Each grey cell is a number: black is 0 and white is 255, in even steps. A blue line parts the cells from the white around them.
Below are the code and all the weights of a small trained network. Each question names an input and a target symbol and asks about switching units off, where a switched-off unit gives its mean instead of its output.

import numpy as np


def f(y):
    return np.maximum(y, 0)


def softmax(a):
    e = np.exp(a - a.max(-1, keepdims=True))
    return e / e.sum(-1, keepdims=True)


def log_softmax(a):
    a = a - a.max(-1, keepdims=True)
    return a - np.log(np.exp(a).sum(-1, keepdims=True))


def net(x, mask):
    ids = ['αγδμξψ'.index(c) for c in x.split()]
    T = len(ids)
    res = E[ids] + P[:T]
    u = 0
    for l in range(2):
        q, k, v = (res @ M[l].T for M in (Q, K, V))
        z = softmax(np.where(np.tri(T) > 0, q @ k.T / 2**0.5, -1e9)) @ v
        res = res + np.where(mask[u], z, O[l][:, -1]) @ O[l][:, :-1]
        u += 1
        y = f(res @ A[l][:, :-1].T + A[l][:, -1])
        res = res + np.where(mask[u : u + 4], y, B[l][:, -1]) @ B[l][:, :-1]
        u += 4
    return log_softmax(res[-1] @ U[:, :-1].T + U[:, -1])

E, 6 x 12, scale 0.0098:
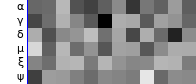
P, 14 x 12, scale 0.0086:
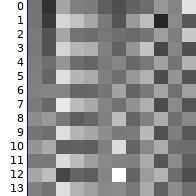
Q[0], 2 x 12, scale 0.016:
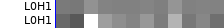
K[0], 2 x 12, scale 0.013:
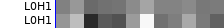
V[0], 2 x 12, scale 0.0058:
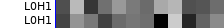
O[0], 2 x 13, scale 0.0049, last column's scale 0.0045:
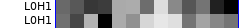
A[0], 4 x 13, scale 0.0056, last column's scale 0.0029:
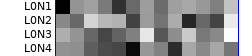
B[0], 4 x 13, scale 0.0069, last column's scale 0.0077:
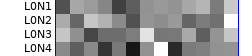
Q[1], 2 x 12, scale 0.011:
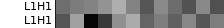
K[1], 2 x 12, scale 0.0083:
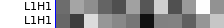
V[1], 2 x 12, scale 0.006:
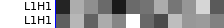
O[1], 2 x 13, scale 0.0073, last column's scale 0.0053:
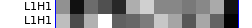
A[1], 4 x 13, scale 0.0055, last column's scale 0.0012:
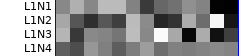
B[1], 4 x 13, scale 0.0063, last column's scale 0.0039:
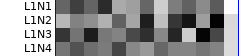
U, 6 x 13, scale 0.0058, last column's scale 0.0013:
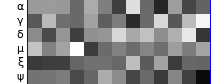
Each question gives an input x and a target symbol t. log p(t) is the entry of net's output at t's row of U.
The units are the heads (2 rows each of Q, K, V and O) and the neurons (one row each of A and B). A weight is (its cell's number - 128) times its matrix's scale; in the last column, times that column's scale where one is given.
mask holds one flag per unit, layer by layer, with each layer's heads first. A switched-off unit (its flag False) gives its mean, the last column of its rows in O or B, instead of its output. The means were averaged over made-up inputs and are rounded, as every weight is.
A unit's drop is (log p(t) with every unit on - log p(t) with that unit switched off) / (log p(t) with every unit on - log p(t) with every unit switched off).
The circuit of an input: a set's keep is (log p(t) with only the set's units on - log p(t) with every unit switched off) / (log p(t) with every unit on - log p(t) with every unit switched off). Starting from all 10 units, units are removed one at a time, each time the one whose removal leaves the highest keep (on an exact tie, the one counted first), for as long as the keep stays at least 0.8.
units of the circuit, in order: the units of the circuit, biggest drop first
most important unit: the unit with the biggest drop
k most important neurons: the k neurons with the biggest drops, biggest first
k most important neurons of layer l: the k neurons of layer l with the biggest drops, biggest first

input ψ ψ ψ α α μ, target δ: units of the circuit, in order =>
(L1H1; L0H1)
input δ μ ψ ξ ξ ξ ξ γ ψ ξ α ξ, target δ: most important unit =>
L1H1
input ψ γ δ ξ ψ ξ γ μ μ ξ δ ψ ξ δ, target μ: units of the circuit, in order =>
(L1H1; L0N2)
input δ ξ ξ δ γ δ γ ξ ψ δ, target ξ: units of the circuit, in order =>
(L1N3; L0H1; L1H1; L0N2)
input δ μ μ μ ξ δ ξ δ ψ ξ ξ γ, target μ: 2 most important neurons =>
(L1N1; L0N2)
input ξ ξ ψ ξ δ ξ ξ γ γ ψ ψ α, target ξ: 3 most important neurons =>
(L1N3; L0N2; L0N1)
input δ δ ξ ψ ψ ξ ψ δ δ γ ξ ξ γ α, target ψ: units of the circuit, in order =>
(L1H1; L1N2; L0N4)
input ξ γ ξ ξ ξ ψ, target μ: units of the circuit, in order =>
(L1H1; L0H1; L0N2)
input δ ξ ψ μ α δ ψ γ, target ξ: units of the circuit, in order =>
(L1N3; L1H1; L0H1; L0N2)
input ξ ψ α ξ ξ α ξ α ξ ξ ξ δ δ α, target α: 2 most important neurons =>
(L1N1; L0N3)
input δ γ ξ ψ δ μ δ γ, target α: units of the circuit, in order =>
(L1H1; L1N1; L0N3; L0N1)
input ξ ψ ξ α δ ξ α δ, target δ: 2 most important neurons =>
(L0N4; L0N2)
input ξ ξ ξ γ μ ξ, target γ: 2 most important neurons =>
(L0N4; L0N3)
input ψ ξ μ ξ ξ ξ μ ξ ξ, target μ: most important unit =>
L1N2
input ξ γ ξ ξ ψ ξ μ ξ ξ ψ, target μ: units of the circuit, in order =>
(L1H1; L0N2; L0H1)
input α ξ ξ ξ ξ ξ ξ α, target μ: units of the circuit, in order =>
(L1H1; L0H1; L0N2)
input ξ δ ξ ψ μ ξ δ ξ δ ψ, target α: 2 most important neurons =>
(L1N1; L0N3)
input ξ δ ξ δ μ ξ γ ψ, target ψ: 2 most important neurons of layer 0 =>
(L0N4; L0N1)
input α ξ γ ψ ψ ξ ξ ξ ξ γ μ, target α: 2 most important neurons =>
(L1N2; L0N4)
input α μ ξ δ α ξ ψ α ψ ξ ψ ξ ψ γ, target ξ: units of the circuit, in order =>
(L1N3; L0H1; L1H1)
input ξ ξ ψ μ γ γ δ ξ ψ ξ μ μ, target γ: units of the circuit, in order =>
(L1H1; L0N3; L0N4)
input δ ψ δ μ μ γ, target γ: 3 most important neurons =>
(L0N4; L0N3; L1N2)
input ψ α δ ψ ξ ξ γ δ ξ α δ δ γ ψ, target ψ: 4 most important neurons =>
(L0N4; L1N2; L0N3; L0N1)
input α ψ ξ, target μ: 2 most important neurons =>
(L1N2; L1N1)
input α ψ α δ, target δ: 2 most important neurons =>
(L0N2; L0N4)
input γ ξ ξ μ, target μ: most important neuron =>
(L0N2)
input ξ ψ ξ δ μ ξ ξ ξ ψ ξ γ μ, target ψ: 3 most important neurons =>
(L1N2; L0N4; L0N1)
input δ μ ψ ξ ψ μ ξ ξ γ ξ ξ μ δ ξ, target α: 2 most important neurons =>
(L1N1; L0N3)
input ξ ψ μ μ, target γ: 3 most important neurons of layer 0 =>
(L0N4; L0N3; L0N1)
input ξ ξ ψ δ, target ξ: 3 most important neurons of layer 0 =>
(L0N2; L0N1; L0N3)
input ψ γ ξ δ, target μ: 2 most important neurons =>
(L0N2; L1N1)
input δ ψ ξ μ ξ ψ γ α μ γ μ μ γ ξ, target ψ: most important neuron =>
(L1N2)
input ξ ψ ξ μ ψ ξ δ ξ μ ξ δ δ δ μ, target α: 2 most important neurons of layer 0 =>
(L0N1; L0N3)
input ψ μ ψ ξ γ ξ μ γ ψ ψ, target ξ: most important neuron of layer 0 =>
(L0N2)
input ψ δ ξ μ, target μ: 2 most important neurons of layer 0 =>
(L0N2; L0N4)
